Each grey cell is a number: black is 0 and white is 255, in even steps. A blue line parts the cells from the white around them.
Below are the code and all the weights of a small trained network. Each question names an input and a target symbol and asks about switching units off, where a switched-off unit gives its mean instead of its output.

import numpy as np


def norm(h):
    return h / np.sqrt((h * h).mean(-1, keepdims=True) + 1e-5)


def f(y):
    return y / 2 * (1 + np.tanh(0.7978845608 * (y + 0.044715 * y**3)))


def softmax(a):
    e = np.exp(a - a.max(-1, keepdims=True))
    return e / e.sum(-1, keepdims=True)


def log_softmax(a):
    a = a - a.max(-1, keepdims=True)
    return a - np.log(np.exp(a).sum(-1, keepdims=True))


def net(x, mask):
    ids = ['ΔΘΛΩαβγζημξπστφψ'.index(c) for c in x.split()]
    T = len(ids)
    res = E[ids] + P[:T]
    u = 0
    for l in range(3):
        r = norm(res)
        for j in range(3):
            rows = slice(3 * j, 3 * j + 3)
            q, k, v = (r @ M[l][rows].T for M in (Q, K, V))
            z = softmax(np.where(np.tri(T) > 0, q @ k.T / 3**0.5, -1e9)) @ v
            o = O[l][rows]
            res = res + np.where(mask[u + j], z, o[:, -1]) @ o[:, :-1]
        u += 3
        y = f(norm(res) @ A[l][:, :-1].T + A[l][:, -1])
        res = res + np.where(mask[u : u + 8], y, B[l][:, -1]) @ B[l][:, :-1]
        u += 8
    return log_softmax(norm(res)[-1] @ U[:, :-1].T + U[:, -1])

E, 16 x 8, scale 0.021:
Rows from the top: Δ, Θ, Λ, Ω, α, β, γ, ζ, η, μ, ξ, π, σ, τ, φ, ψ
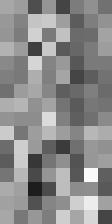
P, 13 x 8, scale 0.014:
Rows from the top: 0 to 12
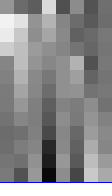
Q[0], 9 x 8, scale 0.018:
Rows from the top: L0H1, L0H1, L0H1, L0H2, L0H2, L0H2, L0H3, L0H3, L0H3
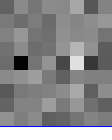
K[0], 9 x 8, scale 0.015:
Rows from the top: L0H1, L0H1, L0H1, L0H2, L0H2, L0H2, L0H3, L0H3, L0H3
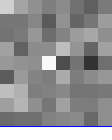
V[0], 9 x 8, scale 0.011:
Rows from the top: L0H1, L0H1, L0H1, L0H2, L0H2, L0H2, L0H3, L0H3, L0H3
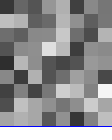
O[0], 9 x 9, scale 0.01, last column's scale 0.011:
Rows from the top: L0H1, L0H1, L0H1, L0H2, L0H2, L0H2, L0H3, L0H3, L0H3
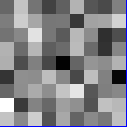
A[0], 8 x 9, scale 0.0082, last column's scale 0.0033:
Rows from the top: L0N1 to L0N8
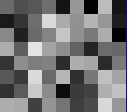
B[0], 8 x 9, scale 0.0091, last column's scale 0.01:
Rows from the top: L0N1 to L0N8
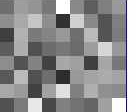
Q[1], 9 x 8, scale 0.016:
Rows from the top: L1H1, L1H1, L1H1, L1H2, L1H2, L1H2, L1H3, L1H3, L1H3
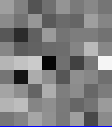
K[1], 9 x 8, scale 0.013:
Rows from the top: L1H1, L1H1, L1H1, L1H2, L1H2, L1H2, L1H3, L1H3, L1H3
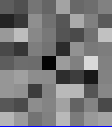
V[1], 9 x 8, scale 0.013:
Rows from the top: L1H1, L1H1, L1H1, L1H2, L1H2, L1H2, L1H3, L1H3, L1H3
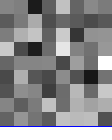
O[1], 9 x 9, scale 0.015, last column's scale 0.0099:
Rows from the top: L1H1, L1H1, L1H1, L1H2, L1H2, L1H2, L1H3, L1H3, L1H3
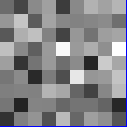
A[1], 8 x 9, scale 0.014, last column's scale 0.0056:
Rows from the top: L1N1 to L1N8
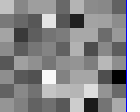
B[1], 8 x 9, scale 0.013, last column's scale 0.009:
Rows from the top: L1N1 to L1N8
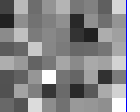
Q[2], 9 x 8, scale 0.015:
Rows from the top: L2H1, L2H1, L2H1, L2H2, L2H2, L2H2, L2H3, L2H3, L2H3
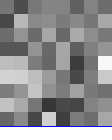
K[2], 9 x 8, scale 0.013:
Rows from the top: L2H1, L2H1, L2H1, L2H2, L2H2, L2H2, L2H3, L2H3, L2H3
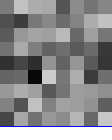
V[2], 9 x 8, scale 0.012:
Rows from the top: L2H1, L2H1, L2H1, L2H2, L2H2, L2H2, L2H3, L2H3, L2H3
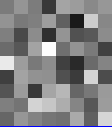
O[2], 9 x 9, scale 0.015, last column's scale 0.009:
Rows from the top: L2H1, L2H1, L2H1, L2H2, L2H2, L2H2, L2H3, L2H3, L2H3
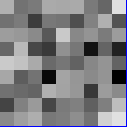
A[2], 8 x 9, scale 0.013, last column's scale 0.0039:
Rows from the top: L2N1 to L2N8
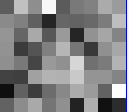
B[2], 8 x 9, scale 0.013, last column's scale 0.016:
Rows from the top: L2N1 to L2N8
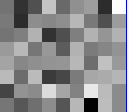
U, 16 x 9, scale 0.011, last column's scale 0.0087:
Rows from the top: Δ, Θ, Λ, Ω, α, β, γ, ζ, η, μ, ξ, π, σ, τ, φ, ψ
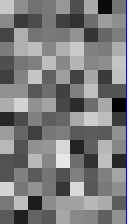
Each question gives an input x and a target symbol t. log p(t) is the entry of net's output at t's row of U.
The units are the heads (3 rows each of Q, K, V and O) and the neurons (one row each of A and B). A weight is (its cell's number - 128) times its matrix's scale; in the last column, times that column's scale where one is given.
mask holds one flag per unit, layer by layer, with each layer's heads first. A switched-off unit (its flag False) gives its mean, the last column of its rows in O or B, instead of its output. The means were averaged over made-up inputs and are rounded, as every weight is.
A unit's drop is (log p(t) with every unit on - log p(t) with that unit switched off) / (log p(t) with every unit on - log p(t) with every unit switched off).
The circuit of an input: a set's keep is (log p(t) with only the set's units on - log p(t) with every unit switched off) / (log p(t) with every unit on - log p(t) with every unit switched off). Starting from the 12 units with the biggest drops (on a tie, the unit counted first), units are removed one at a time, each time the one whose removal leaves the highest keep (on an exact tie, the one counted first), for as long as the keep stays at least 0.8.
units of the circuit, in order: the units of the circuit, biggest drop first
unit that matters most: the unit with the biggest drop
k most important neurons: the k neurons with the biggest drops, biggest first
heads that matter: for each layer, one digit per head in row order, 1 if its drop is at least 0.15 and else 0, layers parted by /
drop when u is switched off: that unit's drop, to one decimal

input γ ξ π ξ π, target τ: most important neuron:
(L1N6)
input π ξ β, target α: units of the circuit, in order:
(L2H2, L2N1, L0H3)
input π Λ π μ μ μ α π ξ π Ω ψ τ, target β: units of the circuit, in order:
(L1H2, L0H2)
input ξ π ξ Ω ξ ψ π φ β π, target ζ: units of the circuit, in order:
(L2H2, L1H3)
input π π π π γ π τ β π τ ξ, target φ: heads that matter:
010 / 010 / 000
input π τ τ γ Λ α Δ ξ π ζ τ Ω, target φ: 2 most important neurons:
(L1N7, L1N8)
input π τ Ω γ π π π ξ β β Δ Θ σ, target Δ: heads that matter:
110 / 010 / 001
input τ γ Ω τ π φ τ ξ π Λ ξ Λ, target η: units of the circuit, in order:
(L0H2, L0H3, L2H2)
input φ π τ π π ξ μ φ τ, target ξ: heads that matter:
100 / 010 / 000
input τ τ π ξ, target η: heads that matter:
011 / 100 / 010
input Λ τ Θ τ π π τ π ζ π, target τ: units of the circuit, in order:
(L1H2, L0H2)
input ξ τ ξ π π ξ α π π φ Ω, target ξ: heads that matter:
001 / 010 / 000
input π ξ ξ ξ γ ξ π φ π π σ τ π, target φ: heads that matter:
111 / 010 / 100
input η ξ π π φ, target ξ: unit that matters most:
L0H1
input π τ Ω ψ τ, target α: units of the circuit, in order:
(L2H2, L0H3)
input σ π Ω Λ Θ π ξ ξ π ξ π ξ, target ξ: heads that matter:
111 / 100 / 000
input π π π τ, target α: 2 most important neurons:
(L2N1, L0N1)
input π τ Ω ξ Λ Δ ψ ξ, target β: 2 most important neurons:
(L0N4, L0N8)
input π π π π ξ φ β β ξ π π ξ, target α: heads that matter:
000 / 100 / 010
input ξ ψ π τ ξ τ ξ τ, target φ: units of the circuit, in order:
(L1H2)
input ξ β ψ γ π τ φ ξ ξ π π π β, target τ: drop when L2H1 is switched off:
-0.2
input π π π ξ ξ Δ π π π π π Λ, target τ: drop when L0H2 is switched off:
0.2
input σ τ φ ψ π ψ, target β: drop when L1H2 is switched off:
0.4
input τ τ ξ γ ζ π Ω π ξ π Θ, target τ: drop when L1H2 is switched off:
0.2
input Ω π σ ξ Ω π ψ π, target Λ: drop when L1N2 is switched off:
0.0
